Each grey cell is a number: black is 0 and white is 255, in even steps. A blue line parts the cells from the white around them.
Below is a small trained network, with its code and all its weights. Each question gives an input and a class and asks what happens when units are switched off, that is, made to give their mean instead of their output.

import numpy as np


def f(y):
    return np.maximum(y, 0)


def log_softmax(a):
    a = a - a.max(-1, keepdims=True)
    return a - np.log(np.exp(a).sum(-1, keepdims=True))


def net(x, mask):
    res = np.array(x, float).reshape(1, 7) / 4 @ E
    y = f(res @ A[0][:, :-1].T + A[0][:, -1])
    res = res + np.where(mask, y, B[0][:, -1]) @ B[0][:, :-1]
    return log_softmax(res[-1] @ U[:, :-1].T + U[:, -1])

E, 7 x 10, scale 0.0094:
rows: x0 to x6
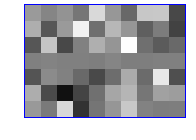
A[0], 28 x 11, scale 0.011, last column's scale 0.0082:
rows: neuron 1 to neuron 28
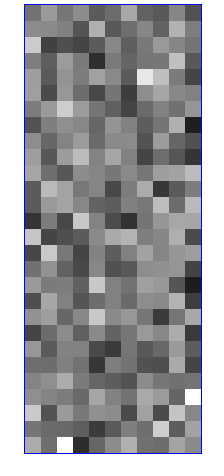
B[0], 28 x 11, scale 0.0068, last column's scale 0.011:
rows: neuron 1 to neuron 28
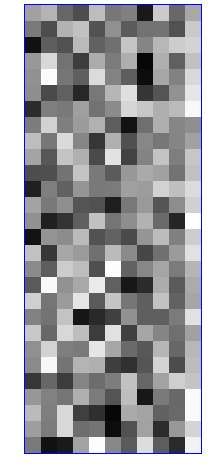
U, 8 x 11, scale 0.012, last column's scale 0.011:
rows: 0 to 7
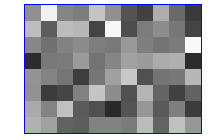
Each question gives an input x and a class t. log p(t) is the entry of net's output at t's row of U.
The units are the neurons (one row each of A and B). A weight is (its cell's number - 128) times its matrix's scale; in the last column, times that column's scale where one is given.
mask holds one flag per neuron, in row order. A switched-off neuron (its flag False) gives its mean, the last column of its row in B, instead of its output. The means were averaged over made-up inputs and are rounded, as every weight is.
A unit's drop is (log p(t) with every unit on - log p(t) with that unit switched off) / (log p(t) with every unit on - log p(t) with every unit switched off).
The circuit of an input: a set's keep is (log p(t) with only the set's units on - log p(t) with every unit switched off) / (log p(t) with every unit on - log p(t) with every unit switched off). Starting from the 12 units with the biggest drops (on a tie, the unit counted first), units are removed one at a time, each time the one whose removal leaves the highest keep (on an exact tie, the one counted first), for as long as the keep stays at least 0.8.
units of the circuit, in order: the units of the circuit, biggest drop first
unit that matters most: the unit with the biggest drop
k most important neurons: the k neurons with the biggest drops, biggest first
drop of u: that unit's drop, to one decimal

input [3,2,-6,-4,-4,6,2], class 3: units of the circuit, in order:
neuron 3
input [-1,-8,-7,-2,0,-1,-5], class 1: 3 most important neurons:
neuron 17; neuron 21; neuron 19
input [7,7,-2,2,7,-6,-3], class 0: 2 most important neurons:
neuron 5; neuron 26
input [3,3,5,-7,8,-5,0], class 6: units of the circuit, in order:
neuron 13; neuron 27
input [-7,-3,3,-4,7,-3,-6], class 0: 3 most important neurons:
neuron 1; neuron 26; neuron 28
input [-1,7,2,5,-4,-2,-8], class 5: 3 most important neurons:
neuron 14; neuron 16; neuron 17
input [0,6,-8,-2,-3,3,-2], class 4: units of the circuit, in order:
neuron 6; neuron 4
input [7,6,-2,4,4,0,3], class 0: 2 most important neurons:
neuron 5; neuron 18
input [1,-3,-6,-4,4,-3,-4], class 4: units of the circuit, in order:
neuron 6; neuron 15
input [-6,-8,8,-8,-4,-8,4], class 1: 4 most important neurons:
neuron 16; neuron 19; neuron 21; neuron 2
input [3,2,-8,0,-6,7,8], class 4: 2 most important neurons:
neuron 6; neuron 26
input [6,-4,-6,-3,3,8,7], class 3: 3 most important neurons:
neuron 3; neuron 15; neuron 14
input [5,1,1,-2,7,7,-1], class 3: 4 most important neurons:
neuron 3; neuron 26; neuron 15; neuron 20
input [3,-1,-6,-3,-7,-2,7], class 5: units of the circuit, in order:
neuron 28
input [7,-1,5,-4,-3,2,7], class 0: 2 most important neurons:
neuron 18; neuron 14
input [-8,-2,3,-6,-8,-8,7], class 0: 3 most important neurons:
neuron 23; neuron 1; neuron 8
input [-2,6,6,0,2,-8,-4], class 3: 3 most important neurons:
neuron 12; neuron 7; neuron 26
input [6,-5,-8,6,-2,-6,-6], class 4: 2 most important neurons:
neuron 6; neuron 5
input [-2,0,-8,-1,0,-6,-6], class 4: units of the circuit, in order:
neuron 6; neuron 4
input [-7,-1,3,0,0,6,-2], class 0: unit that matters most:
neuron 23
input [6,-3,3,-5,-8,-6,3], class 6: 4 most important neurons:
neuron 20; neuron 26; neuron 3; neuron 6
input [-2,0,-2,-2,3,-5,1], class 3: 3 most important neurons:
neuron 7; neuron 26; neuron 24
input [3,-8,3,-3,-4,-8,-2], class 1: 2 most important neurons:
neuron 16; neuron 21
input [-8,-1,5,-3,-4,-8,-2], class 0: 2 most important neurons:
neuron 1; neuron 23
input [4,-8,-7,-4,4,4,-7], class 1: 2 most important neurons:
neuron 17; neuron 21
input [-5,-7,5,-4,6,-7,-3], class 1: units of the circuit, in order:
neuron 16; neuron 19
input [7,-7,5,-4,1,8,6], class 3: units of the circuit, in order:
neuron 15
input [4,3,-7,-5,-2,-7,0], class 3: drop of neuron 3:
-0.1
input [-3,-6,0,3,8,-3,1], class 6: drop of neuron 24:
0.0
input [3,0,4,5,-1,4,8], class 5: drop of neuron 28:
0.6
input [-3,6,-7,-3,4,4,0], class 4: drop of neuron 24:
-0.1
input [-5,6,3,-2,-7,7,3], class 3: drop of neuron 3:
0.2
